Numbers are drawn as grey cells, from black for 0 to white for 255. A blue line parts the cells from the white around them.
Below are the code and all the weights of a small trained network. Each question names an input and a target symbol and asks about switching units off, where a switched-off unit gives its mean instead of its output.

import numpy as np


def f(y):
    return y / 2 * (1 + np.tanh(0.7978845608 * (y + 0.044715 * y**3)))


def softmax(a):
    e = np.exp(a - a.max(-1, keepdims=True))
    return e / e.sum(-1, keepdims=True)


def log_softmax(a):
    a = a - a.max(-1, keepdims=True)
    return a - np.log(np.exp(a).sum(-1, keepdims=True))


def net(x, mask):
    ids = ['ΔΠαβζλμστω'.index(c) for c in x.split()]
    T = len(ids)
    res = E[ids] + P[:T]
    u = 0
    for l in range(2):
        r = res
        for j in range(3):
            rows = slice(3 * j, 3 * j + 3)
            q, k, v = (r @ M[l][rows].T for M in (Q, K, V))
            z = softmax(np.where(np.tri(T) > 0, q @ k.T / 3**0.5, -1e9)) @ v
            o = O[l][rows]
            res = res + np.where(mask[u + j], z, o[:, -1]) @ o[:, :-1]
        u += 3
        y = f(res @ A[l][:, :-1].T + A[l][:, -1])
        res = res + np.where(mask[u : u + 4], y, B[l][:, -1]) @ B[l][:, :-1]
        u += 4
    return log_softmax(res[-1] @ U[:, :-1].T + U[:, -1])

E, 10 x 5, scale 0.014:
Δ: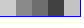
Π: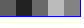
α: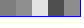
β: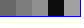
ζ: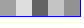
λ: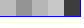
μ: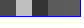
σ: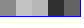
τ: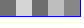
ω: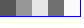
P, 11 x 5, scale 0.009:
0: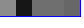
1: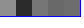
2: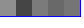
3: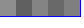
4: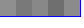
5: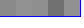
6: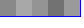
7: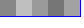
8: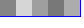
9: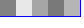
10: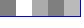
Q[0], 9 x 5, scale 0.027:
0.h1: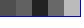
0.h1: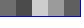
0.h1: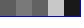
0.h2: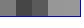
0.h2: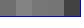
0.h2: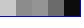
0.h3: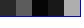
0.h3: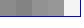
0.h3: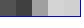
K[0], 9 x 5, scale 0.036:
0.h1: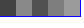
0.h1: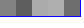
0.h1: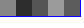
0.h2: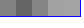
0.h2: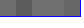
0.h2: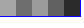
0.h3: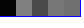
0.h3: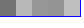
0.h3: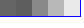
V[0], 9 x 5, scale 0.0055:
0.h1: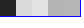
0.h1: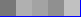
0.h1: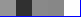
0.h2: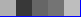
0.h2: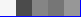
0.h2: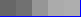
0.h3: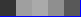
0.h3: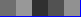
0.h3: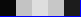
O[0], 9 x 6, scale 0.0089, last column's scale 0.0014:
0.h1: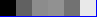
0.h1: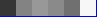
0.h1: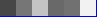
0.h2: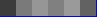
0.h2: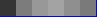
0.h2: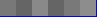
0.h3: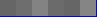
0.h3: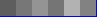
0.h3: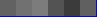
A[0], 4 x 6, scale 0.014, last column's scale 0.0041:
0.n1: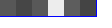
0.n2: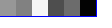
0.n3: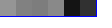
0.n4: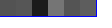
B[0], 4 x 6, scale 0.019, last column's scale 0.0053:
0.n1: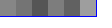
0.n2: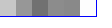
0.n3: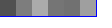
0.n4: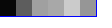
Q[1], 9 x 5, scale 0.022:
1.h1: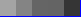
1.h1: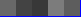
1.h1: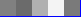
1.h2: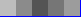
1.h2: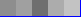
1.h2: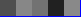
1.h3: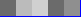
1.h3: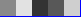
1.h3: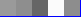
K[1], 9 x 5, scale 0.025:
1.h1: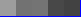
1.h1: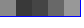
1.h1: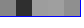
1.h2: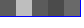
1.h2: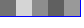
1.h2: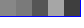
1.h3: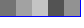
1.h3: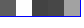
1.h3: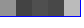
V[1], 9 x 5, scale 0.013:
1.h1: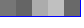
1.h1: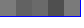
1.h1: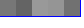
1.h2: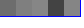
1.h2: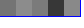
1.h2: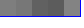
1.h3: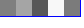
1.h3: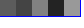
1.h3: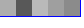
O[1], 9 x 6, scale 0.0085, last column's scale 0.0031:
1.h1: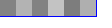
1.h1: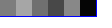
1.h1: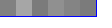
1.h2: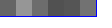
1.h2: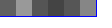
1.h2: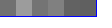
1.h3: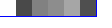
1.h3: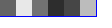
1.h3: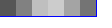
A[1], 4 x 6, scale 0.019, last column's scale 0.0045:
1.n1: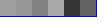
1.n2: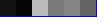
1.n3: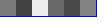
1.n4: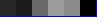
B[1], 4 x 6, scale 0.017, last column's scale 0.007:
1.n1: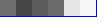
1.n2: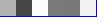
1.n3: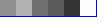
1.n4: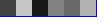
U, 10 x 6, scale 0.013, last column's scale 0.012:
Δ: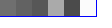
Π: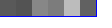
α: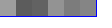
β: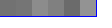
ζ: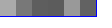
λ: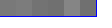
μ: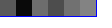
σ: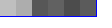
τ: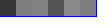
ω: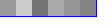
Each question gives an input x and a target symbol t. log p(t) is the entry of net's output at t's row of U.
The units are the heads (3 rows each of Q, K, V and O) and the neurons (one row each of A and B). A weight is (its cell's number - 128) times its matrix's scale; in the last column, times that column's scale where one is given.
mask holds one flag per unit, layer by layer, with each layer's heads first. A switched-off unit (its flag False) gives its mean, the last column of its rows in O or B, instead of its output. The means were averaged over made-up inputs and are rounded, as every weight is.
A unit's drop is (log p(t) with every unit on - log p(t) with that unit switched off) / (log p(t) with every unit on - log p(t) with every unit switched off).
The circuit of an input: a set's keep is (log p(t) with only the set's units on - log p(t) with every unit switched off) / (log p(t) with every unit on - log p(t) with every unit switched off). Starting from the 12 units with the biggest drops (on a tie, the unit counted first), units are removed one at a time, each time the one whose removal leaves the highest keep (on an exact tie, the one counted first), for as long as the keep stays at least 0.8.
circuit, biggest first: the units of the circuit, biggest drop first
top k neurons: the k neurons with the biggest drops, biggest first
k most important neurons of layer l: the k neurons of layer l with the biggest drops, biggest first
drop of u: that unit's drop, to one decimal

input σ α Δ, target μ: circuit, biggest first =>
[0.n2 1.h3 1.n2]
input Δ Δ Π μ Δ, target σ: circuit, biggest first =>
[1.h3 0.n4]
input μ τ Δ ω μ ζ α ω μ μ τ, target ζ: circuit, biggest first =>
[1.h3 1.n1 0.h1 0.n4]
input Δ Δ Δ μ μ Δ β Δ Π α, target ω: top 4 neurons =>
[0.n2 1.n1 1.n2 0.n1]
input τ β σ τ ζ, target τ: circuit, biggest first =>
[1.h3]
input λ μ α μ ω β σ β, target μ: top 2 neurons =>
[1.n2 0.n3]
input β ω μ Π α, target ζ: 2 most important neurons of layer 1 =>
[1.n1 1.n3]
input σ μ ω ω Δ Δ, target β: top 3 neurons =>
[0.n2 1.n2 1.n1]
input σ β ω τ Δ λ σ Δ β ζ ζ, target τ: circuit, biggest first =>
[1.h3 1.n1]
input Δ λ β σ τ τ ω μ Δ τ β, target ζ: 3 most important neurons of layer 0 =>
[0.n2 0.n4 0.n3]
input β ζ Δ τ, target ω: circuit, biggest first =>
[0.h3 1.h3]
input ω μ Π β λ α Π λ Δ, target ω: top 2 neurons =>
[0.n3 1.n1]
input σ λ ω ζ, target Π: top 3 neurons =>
[1.n1 0.n3 1.n3]
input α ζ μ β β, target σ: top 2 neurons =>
[1.n1 0.n2]
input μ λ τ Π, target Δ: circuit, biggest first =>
[1.n4]
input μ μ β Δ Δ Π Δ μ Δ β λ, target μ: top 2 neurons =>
[1.n1 1.n3]
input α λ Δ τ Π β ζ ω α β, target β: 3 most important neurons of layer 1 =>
[1.n2 1.n1 1.n3]
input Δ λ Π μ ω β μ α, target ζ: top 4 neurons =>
[0.n2 1.n1 0.n3 0.n4]
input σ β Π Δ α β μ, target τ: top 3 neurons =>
[0.n4 1.n4 0.n2]
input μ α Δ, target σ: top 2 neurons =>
[1.n1 0.n4]
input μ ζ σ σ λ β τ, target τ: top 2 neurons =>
[1.n1 1.n2]
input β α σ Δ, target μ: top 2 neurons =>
[0.n2 1.n2]
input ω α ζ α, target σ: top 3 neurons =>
[1.n3 0.n4 1.n1]
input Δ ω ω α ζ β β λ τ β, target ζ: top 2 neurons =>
[0.n2 1.n3]
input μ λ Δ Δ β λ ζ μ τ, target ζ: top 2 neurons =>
[1.n1 0.n4]
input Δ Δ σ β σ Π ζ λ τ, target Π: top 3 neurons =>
[1.n1 0.n3 1.n3]
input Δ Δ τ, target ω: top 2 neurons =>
[1.n1 1.n2]
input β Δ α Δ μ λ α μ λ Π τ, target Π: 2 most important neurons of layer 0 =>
[0.n3 0.n2]
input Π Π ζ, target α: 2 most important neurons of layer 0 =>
[0.n4 0.n3]
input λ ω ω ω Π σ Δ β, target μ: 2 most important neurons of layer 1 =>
[1.n2 1.n4]
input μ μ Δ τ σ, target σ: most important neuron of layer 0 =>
[0.n4]
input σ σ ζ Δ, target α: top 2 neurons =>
[1.n1 0.n3]
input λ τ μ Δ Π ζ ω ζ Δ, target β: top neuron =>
[1.n2]
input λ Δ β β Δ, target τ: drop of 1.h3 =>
0.4
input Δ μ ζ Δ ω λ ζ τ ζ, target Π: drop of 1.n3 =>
0.2
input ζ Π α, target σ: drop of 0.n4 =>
0.1
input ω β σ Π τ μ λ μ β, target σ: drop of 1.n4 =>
0.0
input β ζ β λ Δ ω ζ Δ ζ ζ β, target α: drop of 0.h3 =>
0.1
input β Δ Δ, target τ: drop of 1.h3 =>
0.6
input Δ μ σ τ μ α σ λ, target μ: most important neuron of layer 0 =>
[0.n3]
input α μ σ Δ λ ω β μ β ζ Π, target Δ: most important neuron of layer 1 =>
[1.n1]
